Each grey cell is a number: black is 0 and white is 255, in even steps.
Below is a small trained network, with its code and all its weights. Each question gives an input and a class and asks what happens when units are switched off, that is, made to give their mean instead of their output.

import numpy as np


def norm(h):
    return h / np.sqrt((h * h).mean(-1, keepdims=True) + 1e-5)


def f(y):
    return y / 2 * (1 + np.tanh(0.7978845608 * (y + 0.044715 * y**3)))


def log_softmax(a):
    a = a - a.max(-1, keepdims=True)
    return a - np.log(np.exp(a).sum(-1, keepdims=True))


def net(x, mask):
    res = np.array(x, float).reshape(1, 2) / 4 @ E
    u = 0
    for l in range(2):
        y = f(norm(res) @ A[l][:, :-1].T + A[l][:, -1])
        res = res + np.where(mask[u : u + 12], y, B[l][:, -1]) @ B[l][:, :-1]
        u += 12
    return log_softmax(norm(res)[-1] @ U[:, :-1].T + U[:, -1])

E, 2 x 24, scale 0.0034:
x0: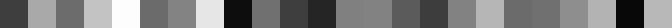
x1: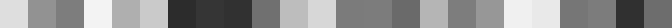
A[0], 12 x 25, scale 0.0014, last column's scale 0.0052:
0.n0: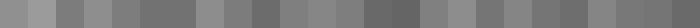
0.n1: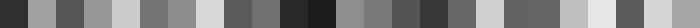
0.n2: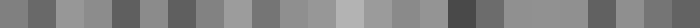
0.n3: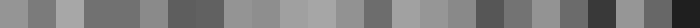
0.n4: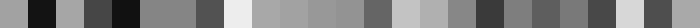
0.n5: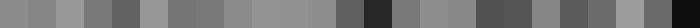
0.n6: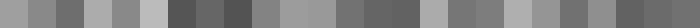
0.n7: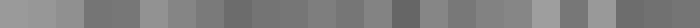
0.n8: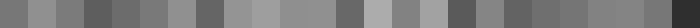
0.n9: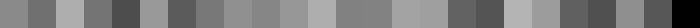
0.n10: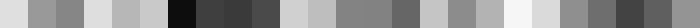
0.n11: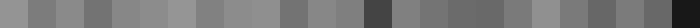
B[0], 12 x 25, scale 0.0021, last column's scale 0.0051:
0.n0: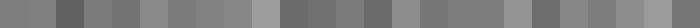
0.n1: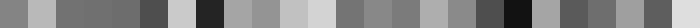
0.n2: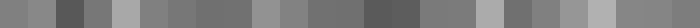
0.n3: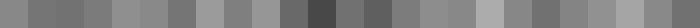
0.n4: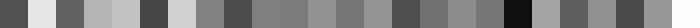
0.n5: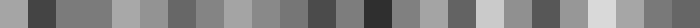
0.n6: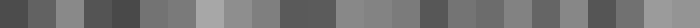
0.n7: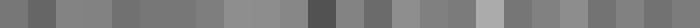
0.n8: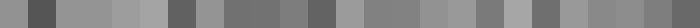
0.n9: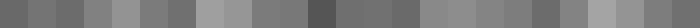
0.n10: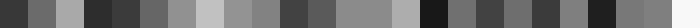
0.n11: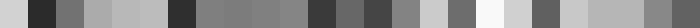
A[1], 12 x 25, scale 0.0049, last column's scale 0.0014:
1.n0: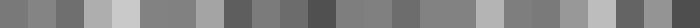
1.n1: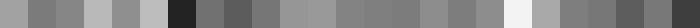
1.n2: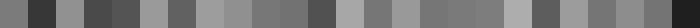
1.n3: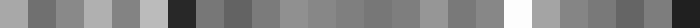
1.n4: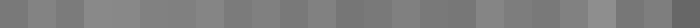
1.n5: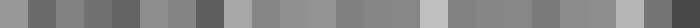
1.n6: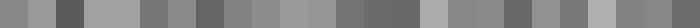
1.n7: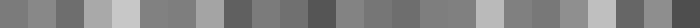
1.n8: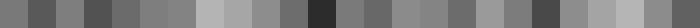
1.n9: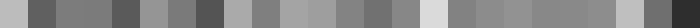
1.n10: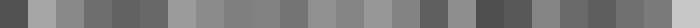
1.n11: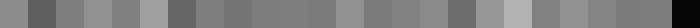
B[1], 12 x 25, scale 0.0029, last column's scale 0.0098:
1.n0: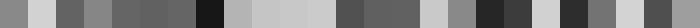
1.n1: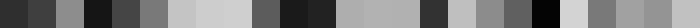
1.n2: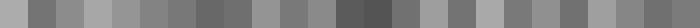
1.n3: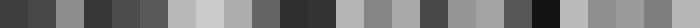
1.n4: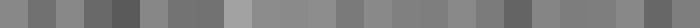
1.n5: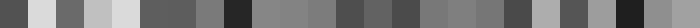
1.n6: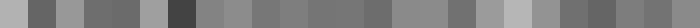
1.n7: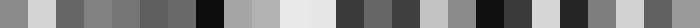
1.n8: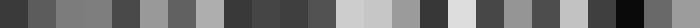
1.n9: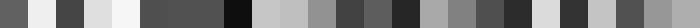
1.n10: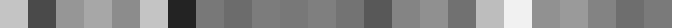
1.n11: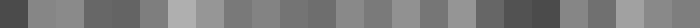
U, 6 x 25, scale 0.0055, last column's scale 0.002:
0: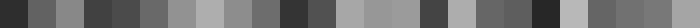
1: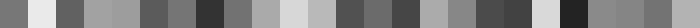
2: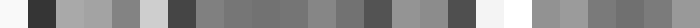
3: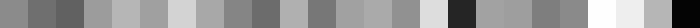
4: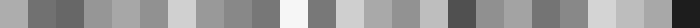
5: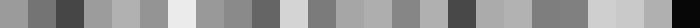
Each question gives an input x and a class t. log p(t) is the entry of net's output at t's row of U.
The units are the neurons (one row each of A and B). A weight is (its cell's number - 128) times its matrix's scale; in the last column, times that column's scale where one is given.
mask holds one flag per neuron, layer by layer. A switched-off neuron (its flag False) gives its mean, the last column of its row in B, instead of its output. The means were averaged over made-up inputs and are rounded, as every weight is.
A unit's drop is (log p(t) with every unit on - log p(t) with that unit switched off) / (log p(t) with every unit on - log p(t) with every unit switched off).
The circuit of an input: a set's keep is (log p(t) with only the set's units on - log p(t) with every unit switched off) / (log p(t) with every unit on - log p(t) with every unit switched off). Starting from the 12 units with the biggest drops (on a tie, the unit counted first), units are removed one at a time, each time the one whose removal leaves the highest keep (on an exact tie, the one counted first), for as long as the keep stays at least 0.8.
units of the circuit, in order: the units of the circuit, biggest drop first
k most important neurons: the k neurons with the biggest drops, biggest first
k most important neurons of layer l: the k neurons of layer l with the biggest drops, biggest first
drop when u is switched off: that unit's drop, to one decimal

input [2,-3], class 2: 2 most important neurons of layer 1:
1.n10; 1.n1
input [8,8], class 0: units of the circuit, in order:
1.n1
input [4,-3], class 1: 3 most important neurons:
0.n10; 1.n1; 1.n3
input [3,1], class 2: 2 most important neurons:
0.n1; 0.n4
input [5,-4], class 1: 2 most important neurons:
0.n10; 1.n1
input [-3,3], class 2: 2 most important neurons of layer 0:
0.n10; 0.n1
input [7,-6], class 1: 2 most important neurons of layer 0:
0.n10; 0.n6
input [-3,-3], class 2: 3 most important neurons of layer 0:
0.n4; 0.n1; 0.n10
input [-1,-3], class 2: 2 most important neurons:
1.n10; 1.n1
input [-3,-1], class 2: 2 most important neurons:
0.n4; 0.n1
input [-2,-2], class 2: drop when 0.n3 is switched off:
0.0
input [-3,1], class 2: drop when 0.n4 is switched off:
1.0
